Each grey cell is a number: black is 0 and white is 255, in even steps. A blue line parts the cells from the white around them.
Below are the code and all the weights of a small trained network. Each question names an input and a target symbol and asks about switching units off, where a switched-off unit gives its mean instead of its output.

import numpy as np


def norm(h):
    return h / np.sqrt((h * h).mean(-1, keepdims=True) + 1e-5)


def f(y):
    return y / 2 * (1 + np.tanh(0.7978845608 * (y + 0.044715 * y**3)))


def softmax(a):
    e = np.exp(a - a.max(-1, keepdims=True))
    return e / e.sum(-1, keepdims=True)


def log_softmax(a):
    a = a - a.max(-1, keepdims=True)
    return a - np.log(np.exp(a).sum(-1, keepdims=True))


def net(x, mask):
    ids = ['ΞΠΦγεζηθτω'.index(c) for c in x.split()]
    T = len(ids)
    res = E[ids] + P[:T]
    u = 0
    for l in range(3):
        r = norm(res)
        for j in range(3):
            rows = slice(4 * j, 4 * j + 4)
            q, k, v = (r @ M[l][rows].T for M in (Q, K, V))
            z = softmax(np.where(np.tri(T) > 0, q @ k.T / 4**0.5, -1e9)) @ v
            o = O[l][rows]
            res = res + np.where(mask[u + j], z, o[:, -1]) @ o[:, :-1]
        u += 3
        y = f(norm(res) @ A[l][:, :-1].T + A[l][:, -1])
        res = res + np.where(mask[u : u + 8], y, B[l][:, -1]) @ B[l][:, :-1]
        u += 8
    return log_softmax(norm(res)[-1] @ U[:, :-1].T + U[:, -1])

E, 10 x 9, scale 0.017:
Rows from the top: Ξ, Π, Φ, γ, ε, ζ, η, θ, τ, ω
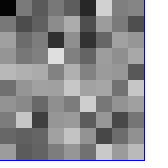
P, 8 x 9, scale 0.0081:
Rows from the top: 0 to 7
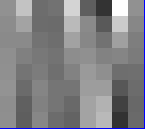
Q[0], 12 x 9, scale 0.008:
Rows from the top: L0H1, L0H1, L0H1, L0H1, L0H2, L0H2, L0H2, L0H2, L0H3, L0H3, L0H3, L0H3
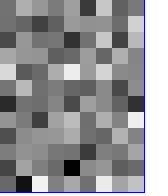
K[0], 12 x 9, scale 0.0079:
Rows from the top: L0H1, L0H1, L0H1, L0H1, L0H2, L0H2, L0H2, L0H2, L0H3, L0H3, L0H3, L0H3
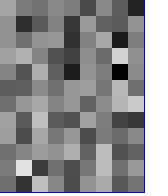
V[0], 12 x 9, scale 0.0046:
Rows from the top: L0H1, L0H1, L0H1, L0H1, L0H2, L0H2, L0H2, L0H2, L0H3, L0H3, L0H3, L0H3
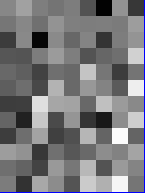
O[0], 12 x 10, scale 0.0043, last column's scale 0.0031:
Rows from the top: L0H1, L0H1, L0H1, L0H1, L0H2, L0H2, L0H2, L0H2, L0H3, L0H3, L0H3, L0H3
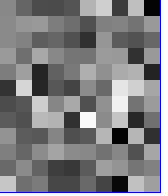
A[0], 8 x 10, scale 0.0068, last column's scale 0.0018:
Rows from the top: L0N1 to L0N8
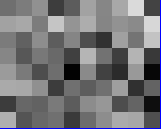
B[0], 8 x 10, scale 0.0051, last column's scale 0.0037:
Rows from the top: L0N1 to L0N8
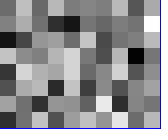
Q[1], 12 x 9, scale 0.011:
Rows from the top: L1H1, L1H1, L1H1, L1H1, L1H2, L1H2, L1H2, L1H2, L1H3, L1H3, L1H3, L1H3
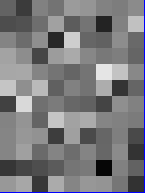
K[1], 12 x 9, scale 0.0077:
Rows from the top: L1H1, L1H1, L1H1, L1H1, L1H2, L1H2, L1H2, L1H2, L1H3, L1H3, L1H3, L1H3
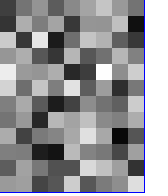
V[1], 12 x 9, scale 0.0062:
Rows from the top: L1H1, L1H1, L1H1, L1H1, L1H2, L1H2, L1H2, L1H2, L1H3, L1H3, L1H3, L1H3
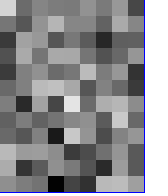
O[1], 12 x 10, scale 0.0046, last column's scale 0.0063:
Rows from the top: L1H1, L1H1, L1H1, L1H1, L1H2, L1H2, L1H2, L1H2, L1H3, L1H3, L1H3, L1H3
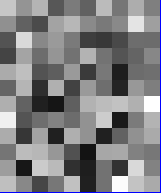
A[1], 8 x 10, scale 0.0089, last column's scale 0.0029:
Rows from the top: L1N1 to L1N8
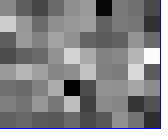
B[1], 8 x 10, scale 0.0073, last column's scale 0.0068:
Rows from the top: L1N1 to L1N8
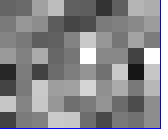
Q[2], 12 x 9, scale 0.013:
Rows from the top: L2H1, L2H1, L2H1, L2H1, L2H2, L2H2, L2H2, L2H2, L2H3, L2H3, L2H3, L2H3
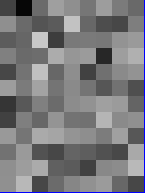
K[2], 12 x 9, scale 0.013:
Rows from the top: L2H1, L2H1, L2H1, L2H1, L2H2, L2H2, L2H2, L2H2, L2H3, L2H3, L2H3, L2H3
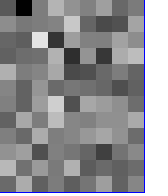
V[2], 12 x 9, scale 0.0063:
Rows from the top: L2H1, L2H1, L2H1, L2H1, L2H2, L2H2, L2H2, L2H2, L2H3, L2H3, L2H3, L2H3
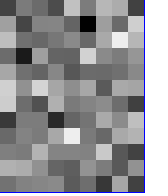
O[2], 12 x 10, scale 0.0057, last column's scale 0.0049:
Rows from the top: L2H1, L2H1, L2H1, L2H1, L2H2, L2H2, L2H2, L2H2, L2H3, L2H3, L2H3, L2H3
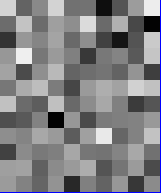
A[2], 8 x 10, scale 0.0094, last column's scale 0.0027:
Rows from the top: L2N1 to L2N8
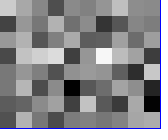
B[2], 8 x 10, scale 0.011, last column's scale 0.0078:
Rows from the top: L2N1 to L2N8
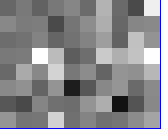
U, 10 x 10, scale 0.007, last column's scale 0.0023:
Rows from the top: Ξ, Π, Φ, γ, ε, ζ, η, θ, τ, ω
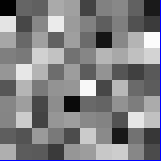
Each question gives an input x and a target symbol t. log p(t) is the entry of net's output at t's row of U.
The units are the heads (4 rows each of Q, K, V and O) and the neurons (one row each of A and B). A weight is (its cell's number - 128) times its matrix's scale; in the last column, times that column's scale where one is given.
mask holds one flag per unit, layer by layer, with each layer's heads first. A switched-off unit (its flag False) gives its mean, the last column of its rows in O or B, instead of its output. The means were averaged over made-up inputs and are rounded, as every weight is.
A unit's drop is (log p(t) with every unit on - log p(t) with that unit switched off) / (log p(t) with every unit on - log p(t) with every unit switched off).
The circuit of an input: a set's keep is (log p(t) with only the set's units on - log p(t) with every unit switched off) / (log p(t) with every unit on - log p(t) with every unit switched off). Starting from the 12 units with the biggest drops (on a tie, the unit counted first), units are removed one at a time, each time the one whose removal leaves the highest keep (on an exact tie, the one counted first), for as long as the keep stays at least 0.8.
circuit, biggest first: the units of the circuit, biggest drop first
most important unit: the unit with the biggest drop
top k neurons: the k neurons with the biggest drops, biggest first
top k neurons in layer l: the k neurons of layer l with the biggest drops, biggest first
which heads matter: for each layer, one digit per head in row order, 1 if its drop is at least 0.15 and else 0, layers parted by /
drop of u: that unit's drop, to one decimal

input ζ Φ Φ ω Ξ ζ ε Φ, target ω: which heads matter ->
010 / 110 / 100
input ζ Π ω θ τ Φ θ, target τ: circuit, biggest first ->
L0H2, L1H3
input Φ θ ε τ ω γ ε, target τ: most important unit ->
L1H3
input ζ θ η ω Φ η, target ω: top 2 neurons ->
L0N5, L0N4
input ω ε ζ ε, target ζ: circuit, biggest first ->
L1H3, L2N4
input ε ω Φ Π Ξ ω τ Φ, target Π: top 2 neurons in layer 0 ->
L0N6, L0N8
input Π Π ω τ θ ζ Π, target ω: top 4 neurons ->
L0N3, L0N2, L0N6, L1N8
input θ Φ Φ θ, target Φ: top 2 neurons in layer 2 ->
L2N1, L2N4
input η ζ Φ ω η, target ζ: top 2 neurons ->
L0N5, L0N3
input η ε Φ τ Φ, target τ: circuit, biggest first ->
L1H3, L0H2
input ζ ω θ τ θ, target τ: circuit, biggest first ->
L0H2, L1H3, L2N7
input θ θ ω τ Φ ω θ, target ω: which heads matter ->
001 / 001 / 100
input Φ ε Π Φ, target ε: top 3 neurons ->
L1N5, L0N2, L2N4
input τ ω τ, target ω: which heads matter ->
100 / 000 / 100
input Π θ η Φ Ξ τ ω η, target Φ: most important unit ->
L1H2
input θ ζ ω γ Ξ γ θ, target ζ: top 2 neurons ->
L2N4, L2N5
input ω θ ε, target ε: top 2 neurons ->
L2N4, L2N1
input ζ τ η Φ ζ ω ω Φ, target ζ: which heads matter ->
010 / 001 / 000
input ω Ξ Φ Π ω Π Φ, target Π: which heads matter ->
000 / 010 / 110
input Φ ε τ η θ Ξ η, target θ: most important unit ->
L0H2
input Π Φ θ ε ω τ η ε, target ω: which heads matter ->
011 / 110 / 000
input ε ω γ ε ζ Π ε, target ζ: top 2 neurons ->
L2N4, L2N5
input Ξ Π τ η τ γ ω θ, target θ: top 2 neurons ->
L0N8, L2N4
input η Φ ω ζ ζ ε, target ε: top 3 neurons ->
L2N4, L2N1, L2N5
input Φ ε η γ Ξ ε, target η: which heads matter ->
111 / 010 / 001
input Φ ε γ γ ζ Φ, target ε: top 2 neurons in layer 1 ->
L1N5, L1N8
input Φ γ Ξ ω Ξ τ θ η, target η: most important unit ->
L1N2
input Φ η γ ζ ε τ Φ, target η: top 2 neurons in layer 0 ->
L0N4, L0N3
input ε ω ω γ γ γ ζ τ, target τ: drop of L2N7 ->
0.2
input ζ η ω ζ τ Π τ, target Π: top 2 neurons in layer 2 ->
L2N4, L2N3
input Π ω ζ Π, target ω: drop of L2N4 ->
0.1
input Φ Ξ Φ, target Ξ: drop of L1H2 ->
0.5
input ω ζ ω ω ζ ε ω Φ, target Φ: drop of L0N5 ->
0.0
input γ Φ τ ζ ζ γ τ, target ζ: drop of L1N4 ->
0.1
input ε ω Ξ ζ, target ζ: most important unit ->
L1N5
